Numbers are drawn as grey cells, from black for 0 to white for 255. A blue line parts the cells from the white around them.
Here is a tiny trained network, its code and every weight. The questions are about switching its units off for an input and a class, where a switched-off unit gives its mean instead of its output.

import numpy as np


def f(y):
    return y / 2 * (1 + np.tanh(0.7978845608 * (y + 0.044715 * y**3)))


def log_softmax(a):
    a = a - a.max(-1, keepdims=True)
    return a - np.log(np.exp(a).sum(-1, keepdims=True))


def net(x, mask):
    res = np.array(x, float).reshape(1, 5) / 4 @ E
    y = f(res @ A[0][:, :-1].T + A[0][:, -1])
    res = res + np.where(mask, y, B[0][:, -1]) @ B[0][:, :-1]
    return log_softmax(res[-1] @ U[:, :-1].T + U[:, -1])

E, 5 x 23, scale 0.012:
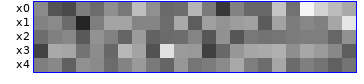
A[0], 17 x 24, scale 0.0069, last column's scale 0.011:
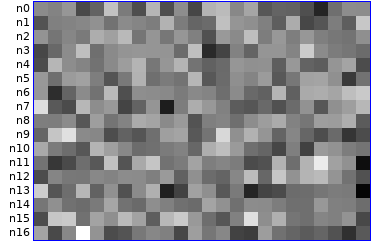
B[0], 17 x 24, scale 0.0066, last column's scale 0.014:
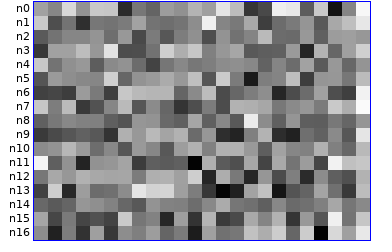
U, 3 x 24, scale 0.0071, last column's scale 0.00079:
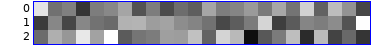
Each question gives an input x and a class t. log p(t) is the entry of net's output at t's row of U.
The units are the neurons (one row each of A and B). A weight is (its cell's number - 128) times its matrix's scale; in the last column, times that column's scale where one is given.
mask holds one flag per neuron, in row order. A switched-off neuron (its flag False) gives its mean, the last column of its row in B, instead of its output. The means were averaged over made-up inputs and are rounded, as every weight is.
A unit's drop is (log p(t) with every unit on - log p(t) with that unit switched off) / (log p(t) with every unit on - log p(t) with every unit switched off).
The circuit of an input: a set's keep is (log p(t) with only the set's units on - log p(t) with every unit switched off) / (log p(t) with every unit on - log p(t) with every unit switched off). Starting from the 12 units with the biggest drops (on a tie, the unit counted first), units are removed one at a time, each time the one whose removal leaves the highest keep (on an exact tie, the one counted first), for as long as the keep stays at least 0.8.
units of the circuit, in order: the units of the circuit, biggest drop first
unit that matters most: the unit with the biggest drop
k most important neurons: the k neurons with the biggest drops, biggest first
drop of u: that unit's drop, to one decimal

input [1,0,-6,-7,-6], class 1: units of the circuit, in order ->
[n13]
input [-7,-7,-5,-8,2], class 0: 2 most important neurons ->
[n16, n7]
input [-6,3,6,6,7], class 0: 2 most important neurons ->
[n1, n15]
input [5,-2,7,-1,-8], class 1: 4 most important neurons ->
[n0, n6, n1, n16]
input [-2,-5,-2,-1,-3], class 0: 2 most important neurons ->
[n6, n16]
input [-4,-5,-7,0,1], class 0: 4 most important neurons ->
[n16, n6, n13, n1]
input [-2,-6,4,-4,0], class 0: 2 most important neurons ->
[n16, n6]
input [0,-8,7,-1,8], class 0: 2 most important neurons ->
[n16, n6]
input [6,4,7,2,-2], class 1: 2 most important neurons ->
[n6, n12]
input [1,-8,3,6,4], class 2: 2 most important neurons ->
[n3, n5]
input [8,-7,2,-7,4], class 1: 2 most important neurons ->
[n13, n6]
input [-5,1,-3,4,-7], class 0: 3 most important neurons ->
[n6, n1, n13]
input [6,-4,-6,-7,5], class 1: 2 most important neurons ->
[n13, n6]
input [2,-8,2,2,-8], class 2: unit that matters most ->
n3
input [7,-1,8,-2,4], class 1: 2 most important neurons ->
[n6, n13]
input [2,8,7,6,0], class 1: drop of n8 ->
0.1
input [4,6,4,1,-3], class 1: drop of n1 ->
0.3
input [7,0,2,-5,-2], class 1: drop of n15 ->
0.1
